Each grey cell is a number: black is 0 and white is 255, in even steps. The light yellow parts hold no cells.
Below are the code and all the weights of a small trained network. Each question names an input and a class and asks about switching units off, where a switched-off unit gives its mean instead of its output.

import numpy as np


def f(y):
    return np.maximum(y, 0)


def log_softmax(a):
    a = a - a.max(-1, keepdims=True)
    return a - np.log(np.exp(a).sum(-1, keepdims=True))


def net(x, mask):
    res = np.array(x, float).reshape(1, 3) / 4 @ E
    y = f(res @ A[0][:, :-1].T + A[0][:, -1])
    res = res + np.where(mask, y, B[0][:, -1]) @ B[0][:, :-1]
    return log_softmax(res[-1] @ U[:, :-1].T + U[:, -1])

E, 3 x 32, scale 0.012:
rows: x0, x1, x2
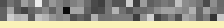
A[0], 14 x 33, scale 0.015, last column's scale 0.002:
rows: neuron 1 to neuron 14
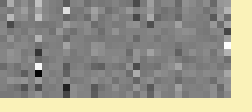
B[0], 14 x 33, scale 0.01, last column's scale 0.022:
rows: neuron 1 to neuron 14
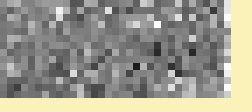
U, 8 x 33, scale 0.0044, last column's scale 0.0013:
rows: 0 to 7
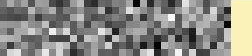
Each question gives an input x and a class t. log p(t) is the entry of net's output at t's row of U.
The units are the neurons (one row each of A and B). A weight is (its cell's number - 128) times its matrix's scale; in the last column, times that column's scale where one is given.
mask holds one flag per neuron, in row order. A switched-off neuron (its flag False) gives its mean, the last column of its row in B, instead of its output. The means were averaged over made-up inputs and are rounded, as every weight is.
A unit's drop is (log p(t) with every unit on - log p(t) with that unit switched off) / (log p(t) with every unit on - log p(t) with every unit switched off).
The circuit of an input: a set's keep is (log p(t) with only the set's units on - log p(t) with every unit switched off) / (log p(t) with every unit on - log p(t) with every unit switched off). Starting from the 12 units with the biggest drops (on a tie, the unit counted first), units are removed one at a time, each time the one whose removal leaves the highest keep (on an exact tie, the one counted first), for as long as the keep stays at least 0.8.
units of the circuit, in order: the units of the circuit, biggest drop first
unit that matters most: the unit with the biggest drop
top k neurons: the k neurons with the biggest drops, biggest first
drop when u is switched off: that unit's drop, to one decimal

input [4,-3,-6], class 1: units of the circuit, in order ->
(neuron 4)
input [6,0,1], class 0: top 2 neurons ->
(neuron 10; neuron 2)
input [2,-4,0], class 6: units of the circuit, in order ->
(neuron 3; neuron 2)
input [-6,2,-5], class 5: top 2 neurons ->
(neuron 11; neuron 8)
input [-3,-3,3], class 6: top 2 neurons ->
(neuron 1; neuron 2)
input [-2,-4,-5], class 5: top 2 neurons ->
(neuron 11; neuron 2)
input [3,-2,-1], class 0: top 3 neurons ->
(neuron 3; neuron 1; neuron 2)
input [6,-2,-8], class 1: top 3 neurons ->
(neuron 4; neuron 11; neuron 2)
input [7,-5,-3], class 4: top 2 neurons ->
(neuron 4; neuron 13)
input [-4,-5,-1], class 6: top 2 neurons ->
(neuron 2; neuron 10)
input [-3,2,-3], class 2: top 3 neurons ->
(neuron 13; neuron 10; neuron 1)
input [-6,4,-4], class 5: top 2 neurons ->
(neuron 11; neuron 8)
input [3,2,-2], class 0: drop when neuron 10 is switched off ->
0.1
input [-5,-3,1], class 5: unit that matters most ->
neuron 8
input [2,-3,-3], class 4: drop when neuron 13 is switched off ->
0.2
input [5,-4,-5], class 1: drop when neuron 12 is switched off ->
-0.1
